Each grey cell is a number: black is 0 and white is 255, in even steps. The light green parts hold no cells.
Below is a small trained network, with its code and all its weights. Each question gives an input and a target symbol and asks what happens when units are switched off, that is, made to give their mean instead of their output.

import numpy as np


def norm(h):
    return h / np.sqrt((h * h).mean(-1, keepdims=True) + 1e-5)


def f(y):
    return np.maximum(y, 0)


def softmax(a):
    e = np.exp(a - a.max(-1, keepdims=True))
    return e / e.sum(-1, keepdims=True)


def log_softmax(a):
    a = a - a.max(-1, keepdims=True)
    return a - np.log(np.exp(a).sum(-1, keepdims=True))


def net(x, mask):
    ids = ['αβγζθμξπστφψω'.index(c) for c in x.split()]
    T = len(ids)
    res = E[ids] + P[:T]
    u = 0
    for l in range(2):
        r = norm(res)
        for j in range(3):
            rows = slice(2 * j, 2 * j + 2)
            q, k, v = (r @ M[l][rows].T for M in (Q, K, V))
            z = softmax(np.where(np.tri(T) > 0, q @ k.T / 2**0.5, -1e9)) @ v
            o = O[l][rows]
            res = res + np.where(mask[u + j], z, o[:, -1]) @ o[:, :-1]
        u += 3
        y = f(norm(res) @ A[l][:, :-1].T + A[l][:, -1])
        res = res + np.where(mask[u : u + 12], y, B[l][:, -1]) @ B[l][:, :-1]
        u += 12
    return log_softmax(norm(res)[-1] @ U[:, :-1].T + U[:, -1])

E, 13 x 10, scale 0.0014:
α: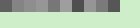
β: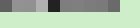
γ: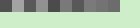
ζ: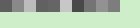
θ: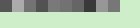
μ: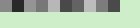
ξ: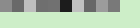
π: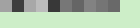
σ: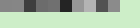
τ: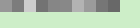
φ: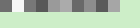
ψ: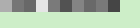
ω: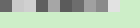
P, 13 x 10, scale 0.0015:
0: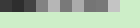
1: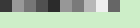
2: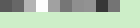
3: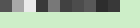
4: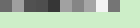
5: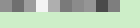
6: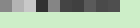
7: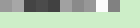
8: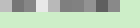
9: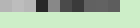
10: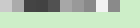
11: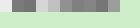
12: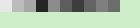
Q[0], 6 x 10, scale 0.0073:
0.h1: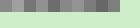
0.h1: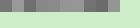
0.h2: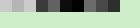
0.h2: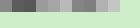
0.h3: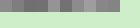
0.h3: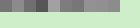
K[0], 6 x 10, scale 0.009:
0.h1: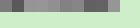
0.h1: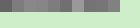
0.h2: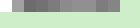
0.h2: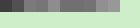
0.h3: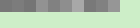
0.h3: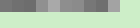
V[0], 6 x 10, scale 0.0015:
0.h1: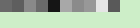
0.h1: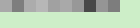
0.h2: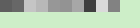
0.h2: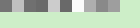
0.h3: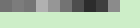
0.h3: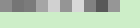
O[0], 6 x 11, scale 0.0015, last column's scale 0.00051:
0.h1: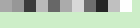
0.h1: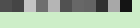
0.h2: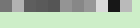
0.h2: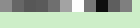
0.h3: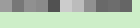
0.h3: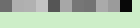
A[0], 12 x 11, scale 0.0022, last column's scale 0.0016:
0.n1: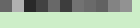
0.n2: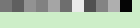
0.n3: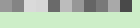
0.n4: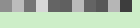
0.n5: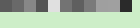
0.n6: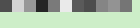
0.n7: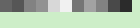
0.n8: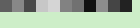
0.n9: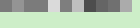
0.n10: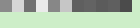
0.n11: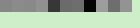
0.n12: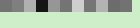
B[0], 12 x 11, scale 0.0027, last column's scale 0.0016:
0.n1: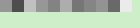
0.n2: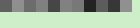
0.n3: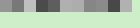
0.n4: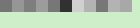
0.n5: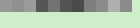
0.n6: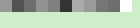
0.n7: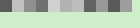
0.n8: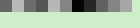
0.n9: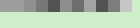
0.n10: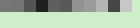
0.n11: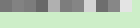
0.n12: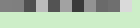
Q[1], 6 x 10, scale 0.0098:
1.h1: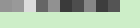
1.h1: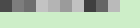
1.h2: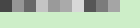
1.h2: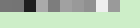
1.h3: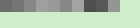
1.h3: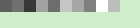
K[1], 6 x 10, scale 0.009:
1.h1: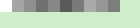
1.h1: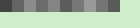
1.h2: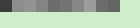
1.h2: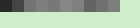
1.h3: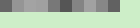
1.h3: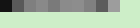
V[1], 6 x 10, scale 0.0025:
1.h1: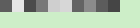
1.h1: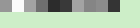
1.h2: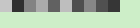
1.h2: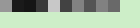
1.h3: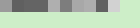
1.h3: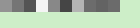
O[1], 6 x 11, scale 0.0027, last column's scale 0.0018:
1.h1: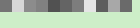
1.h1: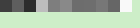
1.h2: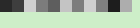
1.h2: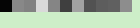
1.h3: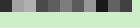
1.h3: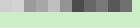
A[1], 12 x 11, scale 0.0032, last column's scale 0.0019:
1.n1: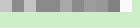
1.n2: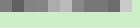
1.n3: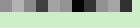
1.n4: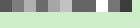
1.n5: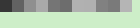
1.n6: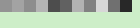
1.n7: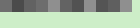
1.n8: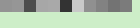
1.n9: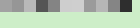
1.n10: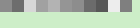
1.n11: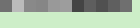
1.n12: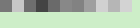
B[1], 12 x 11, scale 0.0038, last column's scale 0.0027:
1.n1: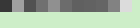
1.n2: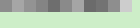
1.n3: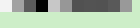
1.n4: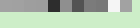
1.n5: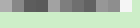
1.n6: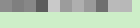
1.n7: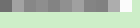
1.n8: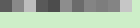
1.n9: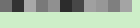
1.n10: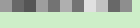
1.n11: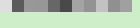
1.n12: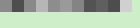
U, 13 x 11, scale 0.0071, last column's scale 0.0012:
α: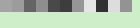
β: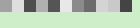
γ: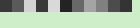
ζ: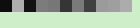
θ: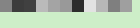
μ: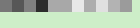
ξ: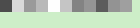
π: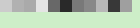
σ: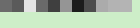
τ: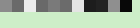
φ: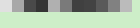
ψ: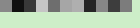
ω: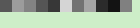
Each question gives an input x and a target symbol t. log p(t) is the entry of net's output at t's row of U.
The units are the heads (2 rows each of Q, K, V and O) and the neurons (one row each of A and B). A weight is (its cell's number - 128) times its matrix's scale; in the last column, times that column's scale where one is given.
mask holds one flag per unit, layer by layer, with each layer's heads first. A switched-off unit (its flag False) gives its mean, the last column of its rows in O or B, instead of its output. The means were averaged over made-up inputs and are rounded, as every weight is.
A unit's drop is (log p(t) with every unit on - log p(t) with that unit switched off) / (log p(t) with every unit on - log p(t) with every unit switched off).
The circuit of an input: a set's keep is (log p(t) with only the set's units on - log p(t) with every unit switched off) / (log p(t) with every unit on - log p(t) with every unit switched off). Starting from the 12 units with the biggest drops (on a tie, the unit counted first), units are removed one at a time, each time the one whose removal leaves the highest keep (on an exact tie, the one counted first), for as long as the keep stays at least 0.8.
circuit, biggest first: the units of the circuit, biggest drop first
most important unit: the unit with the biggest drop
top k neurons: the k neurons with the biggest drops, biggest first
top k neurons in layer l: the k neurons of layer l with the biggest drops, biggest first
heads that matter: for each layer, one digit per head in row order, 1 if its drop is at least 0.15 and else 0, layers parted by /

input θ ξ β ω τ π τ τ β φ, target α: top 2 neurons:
[0.n6, 1.n7]
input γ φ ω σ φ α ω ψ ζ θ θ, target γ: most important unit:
1.h1
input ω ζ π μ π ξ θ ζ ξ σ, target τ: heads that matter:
010 / 100
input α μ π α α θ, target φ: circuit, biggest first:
[0.n8, 1.n3]
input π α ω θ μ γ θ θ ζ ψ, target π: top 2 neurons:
[1.n11, 1.n1]
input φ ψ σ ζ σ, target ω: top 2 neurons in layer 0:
[0.n6, 0.n9]
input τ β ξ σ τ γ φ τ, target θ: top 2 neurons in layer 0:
[0.n2, 0.n12]
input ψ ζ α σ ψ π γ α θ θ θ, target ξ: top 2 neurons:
[0.n8, 1.n6]
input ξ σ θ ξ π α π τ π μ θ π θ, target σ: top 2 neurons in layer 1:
[1.n4, 1.n12]
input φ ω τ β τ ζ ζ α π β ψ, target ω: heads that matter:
110 / 001
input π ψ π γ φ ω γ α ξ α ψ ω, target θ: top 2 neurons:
[1.n10, 0.n4]
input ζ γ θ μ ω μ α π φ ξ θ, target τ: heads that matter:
000 / 110
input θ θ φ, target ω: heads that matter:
000 / 110
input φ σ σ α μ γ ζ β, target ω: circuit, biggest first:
[1.h3]
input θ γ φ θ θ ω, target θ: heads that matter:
000 / 010
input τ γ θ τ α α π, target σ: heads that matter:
010 / 110
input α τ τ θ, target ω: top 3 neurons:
[0.n6, 1.n5, 0.n12]
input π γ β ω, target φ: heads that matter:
000 / 010
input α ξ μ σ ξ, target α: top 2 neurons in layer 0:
[0.n7, 0.n12]
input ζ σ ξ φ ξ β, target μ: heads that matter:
000 / 000
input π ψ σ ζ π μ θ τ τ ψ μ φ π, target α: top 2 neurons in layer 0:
[0.n10, 0.n11]
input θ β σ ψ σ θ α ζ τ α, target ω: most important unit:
1.h2
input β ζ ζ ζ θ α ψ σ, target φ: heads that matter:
000 / 001
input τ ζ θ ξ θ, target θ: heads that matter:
000 / 110
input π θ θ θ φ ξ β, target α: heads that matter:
000 / 010
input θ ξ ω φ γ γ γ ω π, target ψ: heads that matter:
000 / 100
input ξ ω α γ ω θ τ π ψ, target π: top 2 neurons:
[0.n8, 1.n11]
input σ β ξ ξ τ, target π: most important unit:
1.h3
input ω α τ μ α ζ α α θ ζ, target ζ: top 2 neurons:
[0.n6, 1.n7]
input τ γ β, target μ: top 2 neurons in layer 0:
[0.n10, 0.n4]
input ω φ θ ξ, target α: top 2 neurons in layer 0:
[0.n12, 0.n10]
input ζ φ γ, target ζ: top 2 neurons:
[0.n6, 0.n10]
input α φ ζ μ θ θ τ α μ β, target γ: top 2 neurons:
[0.n11, 0.n12]
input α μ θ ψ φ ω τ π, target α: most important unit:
1.h1
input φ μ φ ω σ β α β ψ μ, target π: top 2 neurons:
[0.n10, 1.n11]
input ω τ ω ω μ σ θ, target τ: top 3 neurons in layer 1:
[1.n7, 1.n1, 1.n9]
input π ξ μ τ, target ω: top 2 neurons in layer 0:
[0.n12, 0.n6]
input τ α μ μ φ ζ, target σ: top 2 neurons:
[1.n4, 1.n9]
